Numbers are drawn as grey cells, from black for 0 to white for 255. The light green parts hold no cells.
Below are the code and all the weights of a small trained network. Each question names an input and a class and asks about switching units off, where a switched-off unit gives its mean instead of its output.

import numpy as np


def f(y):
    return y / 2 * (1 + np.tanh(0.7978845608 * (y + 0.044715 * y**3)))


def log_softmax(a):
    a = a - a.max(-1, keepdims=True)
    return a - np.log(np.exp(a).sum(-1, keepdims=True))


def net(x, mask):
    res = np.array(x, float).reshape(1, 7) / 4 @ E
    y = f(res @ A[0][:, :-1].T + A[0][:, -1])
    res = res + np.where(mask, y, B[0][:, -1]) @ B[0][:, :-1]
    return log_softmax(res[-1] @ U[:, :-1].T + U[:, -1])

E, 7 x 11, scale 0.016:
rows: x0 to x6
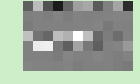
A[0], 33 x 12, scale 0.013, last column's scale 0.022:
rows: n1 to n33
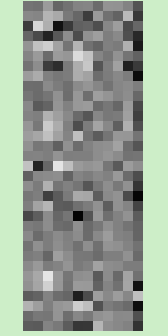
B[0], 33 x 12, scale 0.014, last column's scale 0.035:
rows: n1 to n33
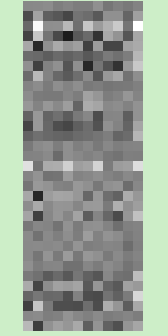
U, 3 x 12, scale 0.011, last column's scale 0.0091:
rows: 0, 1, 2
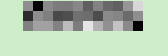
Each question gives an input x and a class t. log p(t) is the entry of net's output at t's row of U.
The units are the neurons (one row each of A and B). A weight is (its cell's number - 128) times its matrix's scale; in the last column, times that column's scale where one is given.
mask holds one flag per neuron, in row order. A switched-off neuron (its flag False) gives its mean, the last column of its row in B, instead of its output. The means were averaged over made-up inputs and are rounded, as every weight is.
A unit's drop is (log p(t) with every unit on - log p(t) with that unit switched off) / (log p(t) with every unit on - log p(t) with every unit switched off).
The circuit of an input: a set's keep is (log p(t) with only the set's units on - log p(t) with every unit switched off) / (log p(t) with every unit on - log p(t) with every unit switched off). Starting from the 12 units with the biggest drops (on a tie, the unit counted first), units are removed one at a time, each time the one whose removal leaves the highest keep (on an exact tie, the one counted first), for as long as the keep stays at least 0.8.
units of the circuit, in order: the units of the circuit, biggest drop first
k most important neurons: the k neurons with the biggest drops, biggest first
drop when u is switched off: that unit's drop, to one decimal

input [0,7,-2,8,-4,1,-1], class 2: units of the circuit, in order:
[n17]
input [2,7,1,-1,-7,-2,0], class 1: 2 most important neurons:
[n4 n5]
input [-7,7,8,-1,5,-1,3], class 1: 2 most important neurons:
[n13 n2]
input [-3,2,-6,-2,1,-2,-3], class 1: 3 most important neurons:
[n17 n5 n7]
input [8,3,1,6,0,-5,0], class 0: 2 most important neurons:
[n7 n20]
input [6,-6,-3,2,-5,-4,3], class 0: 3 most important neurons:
[n7 n20 n3]
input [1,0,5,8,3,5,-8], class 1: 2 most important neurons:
[n31 n22]
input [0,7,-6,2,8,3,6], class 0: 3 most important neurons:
[n5 n29 n4]
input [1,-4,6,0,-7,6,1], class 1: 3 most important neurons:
[n4 n5 n33]
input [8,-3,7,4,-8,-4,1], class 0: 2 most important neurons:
[n20 n7]
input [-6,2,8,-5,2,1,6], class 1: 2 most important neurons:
[n13 n2]
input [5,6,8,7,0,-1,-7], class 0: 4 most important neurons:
[n3 n7 n20 n4]
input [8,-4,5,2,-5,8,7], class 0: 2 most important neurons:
[n7 n20]
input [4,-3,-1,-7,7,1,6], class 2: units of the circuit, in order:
[n3]
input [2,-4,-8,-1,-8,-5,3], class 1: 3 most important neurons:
[n4 n5 n29]
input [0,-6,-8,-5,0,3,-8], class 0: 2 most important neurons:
[n22 n33]
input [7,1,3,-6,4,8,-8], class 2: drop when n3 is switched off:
0.8
